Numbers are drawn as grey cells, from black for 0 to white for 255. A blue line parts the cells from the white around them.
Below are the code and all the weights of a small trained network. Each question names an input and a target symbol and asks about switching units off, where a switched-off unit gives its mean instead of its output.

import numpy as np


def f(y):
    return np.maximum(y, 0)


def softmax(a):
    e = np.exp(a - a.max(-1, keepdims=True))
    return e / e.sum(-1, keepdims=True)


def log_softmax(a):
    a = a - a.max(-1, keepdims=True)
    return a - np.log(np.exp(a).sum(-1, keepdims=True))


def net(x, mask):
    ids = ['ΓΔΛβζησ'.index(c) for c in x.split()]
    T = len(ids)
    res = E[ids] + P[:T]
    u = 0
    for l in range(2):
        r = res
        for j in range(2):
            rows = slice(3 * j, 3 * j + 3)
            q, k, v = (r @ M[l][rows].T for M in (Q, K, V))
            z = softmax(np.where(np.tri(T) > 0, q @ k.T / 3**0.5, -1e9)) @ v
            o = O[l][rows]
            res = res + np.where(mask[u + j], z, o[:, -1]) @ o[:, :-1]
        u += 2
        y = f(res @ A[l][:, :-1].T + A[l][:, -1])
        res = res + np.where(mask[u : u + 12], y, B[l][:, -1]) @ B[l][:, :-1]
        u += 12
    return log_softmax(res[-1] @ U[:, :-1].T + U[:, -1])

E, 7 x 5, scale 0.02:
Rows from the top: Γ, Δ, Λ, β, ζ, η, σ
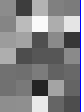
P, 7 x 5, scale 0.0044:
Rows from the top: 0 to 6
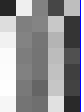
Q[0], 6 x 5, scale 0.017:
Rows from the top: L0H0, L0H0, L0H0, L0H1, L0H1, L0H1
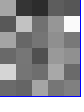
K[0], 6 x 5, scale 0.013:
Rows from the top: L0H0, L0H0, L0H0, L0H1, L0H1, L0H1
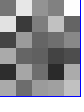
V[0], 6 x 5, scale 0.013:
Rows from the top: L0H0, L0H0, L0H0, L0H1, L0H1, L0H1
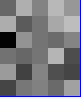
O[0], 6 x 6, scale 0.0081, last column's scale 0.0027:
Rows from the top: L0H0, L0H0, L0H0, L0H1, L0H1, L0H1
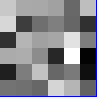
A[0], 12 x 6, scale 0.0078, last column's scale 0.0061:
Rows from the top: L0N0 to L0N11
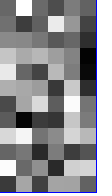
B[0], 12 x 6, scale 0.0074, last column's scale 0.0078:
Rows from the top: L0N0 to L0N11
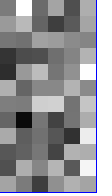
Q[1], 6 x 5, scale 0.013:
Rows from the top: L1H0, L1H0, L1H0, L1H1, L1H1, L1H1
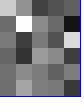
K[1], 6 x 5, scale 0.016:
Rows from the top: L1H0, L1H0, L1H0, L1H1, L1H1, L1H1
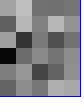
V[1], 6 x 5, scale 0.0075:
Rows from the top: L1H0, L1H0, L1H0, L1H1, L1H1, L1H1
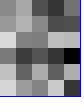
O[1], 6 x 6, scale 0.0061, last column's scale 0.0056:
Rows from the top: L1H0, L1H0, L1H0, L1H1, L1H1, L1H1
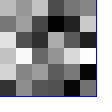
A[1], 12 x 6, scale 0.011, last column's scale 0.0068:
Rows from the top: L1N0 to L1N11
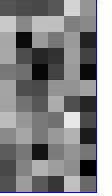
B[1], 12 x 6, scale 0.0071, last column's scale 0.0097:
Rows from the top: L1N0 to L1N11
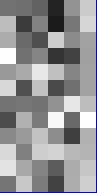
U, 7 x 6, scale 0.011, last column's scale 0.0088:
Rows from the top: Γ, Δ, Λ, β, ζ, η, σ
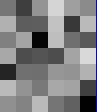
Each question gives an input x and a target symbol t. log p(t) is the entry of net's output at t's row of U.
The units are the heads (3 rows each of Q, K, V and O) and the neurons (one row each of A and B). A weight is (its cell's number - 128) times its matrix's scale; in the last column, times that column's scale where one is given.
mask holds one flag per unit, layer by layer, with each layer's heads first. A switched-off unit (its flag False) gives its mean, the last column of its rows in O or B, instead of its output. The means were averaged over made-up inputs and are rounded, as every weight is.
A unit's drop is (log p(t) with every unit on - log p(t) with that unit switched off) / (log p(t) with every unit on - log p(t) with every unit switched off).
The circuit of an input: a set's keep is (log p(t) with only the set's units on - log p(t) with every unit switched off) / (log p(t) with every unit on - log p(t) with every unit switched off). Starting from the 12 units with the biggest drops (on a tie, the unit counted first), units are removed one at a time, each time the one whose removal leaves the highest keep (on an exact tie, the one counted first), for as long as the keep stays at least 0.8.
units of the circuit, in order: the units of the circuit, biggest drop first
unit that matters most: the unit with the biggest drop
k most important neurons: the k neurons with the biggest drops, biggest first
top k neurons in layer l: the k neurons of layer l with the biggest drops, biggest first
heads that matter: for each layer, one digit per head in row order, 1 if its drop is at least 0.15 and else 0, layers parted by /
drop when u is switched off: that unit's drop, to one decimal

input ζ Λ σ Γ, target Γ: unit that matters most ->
L0H0
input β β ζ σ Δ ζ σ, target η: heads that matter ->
10 / 01
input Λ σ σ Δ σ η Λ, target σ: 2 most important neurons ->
(L0N0 L0N4)
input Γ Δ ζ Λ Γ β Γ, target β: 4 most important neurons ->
(L1N1 L1N7 L0N7 L1N6)
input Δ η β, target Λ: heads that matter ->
11 / 01
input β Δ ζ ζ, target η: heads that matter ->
11 / 01
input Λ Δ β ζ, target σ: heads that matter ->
11 / 10
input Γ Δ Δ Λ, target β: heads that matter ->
11 / 01
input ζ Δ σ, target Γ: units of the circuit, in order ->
(L0H0 L1H0)
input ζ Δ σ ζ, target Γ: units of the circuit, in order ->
(L0H0 L1H0 L1H1 L1N6)
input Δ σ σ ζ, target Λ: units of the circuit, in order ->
(L0N8 L0H1 L1H1)
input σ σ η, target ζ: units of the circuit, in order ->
(L0H0 L1H0)
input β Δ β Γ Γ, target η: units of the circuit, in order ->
(L1H1 L0N7 L0H1)
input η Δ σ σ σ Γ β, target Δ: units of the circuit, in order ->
(L0H0)
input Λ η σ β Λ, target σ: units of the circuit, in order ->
(L1H0 L0H1)
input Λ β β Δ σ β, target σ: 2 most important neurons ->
(L0N10 L0N4)
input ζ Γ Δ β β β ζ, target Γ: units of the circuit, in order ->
(L0H0 L1H0 L1H1 L0H1)
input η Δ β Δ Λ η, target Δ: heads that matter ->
10 / 11
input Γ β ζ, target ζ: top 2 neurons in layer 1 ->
(L1N1 L1N10)
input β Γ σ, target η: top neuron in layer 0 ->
(L0N7)
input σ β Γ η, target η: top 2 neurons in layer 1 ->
(L1N9 L1N4)
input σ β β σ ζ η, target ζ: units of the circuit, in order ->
(L0H1 L0H0)
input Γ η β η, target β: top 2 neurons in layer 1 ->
(L1N0 L1N3)
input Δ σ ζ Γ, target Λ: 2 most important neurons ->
(L0N4 L0N8)
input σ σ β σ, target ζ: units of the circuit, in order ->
(L1H0 L0H0)
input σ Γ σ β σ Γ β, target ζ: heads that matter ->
11 / 10
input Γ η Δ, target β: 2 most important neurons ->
(L0N8 L1N1)
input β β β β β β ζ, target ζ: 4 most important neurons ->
(L1N7 L0N8 L1N10 L1N9)
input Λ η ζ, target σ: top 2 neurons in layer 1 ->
(L1N7 L1N6)
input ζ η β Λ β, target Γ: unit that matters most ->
L1H0
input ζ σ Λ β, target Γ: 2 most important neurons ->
(L0N6 L1N1)
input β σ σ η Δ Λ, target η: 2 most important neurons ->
(L0N7 L0N1)
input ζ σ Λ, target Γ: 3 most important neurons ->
(L1N9 L0N6 L0N11)
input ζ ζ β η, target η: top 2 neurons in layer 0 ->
(L0N11 L0N1)
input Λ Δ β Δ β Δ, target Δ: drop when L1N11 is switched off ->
0.1
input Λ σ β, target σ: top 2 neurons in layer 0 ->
(L0N0 L0N4)
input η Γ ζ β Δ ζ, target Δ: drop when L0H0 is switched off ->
0.9
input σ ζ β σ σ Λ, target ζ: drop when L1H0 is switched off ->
0.2
